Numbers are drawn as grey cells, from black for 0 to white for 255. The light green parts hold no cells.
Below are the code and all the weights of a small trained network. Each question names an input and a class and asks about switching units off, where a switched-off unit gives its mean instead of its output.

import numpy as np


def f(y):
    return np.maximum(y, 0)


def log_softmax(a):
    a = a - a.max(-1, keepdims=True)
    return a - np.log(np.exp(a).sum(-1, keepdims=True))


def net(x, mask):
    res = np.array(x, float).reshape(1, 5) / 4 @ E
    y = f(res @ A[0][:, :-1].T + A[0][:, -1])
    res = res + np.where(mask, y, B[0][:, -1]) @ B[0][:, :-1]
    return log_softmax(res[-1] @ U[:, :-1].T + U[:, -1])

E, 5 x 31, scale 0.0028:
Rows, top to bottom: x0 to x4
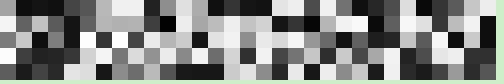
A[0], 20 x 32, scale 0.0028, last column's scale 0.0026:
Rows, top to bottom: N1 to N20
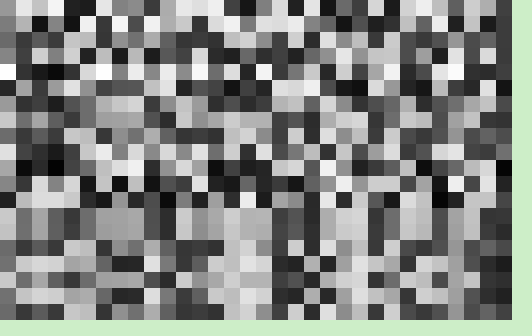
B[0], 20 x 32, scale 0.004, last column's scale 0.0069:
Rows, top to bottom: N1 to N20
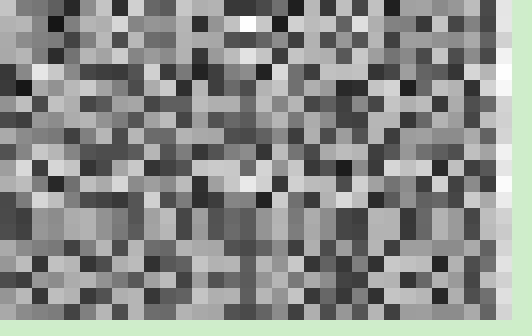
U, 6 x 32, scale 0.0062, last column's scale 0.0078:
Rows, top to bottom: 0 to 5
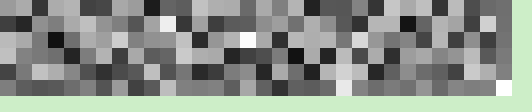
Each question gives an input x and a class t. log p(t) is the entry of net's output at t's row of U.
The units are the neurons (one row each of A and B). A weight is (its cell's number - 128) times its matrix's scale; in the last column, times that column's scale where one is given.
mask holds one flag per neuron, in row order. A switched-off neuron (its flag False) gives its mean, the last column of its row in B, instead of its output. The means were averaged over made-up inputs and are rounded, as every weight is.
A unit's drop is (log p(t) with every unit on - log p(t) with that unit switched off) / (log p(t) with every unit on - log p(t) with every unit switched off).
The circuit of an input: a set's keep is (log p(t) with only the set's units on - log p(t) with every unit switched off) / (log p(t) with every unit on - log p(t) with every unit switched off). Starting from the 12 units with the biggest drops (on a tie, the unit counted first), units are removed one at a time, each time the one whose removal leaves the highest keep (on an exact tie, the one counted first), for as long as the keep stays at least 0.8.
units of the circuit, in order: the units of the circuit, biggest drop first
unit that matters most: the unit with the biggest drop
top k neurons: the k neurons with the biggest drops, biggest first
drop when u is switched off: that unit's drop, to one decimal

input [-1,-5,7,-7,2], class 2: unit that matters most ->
N2
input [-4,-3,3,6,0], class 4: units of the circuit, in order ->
(N5, N10)
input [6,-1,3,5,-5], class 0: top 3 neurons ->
(N11, N7, N13)
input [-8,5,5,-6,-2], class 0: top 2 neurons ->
(N17, N19)
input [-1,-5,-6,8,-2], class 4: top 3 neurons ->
(N5, N10, N2)
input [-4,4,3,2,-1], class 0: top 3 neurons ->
(N6, N17, N19)
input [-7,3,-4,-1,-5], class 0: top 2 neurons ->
(N17, N19)
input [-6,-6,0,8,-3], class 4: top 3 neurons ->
(N5, N10, N11)
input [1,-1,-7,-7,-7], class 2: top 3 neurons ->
(N12, N4, N5)
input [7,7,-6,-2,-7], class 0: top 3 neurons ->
(N11, N7, N6)
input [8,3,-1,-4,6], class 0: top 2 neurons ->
(N11, N7)
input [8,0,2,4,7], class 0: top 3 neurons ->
(N11, N7, N1)
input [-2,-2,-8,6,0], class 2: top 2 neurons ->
(N12, N4)
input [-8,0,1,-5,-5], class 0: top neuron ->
(N17)
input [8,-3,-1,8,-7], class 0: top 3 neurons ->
(N11, N7, N13)
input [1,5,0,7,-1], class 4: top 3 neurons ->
(N5, N10, N6)
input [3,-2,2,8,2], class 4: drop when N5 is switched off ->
0.1
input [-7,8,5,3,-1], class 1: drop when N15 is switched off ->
0.3
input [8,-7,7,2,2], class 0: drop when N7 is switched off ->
0.5
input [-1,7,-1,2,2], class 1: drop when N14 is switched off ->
0.0
